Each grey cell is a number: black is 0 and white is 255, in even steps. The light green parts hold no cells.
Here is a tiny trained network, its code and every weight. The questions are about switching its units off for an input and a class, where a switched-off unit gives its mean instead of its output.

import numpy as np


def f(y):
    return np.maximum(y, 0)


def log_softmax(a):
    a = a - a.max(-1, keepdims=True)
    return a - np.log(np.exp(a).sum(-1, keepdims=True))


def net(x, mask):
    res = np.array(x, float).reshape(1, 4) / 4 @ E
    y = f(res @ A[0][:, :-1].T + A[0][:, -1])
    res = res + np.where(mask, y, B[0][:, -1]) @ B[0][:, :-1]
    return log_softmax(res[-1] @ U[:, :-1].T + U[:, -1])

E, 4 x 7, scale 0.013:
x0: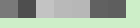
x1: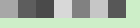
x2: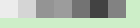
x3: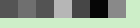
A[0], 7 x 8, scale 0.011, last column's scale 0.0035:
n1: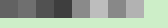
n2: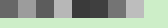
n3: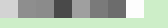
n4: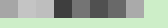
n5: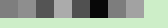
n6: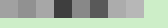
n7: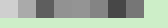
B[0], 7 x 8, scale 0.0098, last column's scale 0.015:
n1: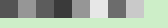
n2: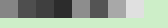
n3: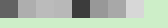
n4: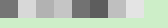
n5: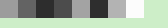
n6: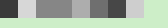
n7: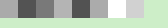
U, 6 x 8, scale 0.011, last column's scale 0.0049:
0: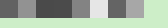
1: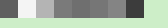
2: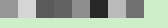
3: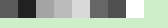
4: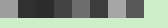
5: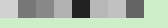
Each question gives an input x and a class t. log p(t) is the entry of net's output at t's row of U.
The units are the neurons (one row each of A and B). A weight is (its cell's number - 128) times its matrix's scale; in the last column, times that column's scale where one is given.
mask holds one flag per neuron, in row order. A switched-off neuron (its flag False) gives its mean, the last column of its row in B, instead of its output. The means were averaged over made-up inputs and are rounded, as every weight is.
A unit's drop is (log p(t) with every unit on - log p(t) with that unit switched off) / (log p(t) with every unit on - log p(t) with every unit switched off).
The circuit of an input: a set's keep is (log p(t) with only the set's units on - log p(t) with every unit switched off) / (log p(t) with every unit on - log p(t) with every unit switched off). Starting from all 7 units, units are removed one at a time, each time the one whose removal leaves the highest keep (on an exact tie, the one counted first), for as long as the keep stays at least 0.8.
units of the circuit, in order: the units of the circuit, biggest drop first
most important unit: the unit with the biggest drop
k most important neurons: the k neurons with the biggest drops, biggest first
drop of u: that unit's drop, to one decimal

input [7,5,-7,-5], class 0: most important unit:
n1
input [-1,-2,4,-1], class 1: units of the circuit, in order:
n5; n2
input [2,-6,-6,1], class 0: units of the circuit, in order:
n4; n5
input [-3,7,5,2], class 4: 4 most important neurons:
n2; n4; n5; n3
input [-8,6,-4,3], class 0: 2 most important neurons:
n1; n5
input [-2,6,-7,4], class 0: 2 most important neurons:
n5; n1
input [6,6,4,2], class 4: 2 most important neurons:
n4; n3
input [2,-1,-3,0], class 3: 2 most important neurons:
n5; n2
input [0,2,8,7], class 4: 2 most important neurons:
n2; n5
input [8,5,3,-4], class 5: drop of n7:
0.1
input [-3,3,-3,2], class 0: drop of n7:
0.1
